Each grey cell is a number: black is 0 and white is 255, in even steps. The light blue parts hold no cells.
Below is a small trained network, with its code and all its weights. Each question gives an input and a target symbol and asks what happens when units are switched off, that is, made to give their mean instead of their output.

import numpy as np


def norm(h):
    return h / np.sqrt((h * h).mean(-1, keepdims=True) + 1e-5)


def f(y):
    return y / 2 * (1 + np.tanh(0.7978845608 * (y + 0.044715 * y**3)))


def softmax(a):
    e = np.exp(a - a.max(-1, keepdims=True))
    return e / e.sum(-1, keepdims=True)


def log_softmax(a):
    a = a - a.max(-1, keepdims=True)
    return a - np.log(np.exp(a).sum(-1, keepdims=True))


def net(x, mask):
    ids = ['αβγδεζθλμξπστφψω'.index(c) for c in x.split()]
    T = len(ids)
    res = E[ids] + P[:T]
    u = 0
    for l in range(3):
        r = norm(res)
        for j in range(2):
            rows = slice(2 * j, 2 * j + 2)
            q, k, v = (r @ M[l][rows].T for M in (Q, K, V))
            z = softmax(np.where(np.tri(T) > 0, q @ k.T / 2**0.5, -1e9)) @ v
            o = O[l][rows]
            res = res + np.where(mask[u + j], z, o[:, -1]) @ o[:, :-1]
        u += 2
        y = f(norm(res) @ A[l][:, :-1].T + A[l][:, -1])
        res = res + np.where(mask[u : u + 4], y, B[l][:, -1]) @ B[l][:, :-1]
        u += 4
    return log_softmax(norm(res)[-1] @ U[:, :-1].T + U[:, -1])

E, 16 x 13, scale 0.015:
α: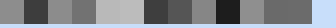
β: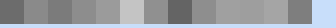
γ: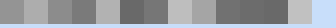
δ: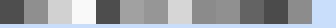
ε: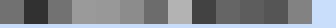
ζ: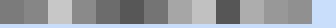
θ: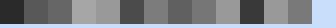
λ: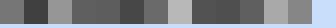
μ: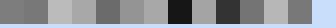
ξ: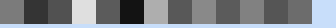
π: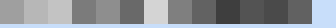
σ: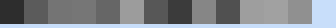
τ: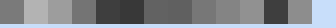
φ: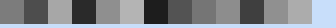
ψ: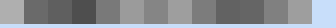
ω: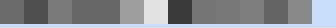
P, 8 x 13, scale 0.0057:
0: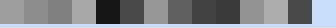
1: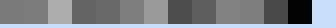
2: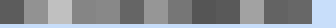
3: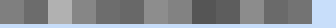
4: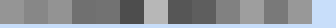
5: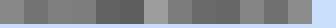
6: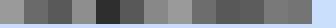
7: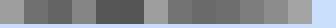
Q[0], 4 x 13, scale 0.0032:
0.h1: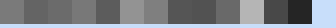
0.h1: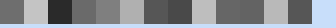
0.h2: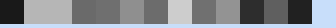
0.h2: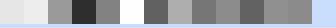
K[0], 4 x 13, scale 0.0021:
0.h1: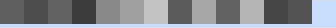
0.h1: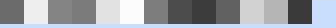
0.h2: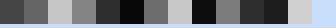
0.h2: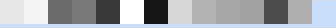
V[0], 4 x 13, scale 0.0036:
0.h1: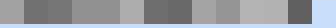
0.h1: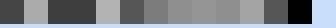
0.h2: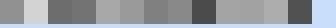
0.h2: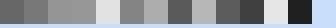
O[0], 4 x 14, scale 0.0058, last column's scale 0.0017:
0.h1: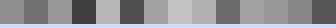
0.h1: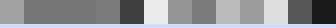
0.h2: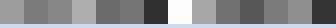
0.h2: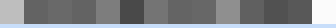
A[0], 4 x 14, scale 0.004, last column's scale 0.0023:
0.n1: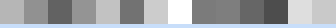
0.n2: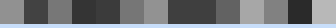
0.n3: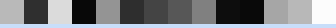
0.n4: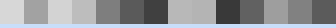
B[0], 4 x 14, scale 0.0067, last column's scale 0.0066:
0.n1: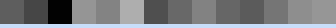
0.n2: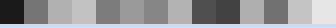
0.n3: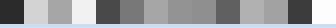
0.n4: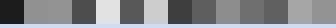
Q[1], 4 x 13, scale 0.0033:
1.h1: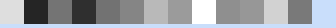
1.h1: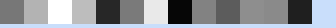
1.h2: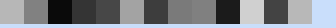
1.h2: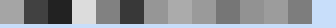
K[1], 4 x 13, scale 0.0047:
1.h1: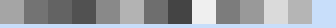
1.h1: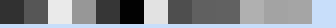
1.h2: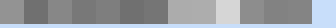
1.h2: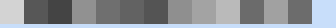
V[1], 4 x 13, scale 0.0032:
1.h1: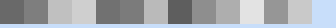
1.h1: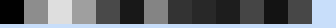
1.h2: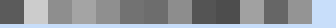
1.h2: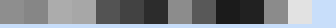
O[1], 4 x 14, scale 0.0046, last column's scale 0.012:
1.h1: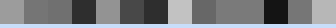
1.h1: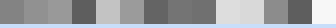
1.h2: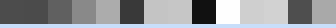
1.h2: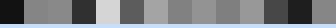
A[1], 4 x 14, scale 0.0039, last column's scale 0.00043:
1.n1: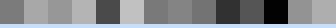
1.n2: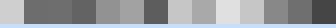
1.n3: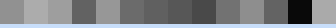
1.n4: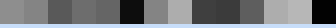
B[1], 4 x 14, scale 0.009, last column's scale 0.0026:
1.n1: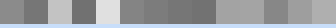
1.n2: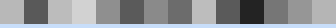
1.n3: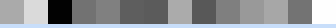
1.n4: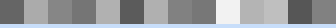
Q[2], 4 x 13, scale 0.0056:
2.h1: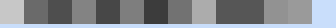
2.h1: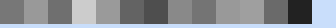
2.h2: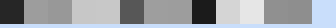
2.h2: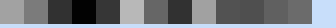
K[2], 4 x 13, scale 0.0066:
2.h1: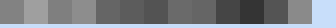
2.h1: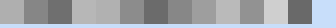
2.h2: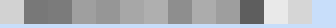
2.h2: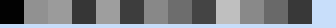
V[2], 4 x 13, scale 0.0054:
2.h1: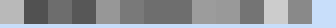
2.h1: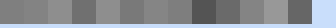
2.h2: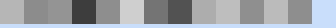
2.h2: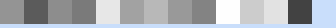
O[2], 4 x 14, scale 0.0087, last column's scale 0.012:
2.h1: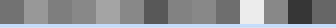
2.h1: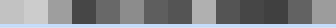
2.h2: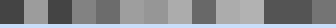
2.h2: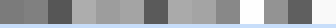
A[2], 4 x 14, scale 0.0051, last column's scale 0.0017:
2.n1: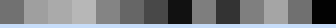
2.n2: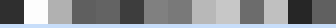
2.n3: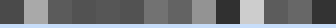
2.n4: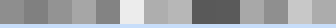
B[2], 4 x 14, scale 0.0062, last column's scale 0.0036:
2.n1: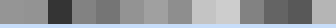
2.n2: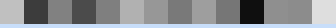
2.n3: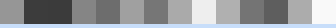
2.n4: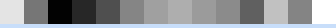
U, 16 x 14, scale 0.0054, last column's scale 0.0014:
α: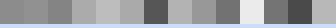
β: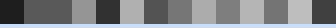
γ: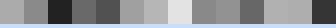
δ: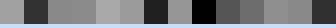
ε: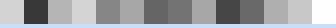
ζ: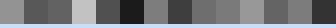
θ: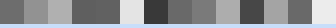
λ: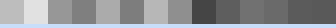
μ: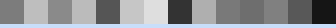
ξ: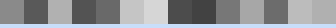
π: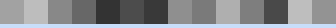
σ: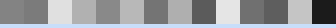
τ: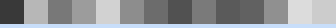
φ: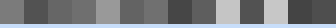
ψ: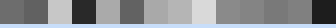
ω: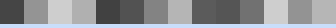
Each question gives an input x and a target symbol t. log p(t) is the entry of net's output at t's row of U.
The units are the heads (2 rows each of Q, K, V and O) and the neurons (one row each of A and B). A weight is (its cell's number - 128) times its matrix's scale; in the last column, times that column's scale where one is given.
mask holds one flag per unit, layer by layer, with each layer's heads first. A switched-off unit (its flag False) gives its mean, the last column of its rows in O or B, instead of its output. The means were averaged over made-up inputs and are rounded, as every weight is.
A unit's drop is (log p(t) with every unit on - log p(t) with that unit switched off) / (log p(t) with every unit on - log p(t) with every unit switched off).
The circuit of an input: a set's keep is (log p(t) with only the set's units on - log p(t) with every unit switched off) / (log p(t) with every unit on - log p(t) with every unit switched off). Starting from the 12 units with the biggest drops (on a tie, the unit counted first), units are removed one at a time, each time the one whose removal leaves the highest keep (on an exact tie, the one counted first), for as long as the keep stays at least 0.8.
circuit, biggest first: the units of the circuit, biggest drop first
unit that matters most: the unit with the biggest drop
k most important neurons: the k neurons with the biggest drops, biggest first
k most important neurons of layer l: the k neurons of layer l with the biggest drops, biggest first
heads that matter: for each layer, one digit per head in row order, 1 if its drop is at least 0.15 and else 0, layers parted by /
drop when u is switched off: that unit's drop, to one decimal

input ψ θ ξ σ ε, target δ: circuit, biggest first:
[2.h2]
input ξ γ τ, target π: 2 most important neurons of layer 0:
[0.n1, 0.n4]
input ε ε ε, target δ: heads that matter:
00 / 00 / 11
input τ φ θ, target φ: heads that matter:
00 / 00 / 01
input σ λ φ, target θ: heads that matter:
00 / 00 / 01
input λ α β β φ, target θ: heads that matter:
11 / 10 / 01
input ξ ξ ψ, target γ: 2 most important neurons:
[2.n4, 0.n3]
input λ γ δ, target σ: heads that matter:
00 / 00 / 11
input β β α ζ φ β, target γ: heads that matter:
11 / 11 / 00
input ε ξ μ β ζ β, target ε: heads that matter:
11 / 10 / 00
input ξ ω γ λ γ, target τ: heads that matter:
00 / 00 / 01
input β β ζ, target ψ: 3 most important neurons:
[0.n4, 2.n2, 1.n2]
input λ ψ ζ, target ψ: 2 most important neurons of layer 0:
[0.n4, 0.n2]
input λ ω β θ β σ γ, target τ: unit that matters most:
0.h2
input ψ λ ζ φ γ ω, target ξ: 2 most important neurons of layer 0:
[0.n1, 0.n3]
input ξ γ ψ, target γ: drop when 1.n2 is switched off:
0.0
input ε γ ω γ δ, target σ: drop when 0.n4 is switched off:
0.1
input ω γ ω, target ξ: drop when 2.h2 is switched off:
0.4
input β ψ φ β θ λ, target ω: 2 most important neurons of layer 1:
[1.n2, 1.n1]
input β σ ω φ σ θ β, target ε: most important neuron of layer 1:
[1.n2]
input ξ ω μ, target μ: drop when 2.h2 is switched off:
0.5
